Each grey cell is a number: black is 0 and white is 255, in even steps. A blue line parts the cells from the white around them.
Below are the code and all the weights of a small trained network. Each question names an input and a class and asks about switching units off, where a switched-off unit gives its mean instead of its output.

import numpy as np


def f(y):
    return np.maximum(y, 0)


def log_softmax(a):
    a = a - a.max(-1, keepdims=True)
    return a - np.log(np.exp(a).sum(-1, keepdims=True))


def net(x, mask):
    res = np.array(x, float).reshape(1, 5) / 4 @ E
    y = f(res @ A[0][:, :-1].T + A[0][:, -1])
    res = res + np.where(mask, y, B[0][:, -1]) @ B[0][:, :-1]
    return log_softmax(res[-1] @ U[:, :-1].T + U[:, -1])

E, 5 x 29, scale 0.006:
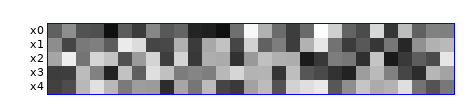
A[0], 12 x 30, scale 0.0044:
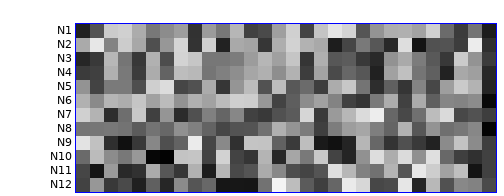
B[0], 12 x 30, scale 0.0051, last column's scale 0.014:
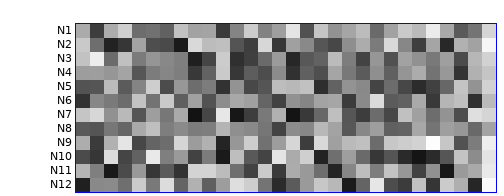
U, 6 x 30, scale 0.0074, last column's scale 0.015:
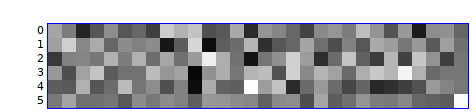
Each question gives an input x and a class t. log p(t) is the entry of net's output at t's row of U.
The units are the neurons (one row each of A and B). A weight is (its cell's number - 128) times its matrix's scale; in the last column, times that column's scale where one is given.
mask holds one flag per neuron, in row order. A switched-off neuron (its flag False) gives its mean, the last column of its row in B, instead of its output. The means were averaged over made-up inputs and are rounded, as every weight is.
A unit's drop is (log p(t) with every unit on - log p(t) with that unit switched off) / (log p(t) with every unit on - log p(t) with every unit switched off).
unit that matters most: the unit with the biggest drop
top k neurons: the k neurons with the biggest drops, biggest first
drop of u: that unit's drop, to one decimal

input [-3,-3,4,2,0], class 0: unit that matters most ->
N12
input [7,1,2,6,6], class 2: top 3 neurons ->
[N12, N7, N9]
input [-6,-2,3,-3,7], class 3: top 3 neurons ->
[N1, N12, N8]
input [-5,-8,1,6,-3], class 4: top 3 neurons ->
[N10, N7, N12]
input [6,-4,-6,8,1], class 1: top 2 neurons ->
[N3, N4]
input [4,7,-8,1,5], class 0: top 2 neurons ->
[N11, N10]
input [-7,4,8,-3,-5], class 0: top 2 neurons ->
[N2, N12]
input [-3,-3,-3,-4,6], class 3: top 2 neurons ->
[N1, N12]
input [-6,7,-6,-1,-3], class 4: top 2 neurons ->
[N5, N12]
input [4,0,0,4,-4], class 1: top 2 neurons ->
[N3, N1]
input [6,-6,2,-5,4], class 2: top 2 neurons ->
[N12, N5]
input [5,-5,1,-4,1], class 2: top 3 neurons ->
[N12, N5, N3]
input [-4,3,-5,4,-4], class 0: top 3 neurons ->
[N11, N12, N7]
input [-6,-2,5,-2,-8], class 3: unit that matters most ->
N9
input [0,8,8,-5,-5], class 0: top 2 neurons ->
[N2, N10]
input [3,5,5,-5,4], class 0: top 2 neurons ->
[N2, N10]
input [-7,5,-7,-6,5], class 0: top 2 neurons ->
[N11, N12]
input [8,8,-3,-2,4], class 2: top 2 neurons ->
[N12, N10]
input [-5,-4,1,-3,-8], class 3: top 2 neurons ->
[N9, N12]
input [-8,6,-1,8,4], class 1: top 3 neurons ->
[N3, N12, N4]
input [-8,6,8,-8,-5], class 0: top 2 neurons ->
[N2, N12]
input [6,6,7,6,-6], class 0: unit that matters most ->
N2
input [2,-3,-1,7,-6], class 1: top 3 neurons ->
[N3, N4, N1]
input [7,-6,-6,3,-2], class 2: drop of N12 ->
1.6
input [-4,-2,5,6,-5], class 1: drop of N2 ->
-0.1
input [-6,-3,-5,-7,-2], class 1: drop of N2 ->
0.3
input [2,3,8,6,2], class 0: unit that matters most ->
N2
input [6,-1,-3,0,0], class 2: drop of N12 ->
0.7
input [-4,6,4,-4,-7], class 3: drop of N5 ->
0.0
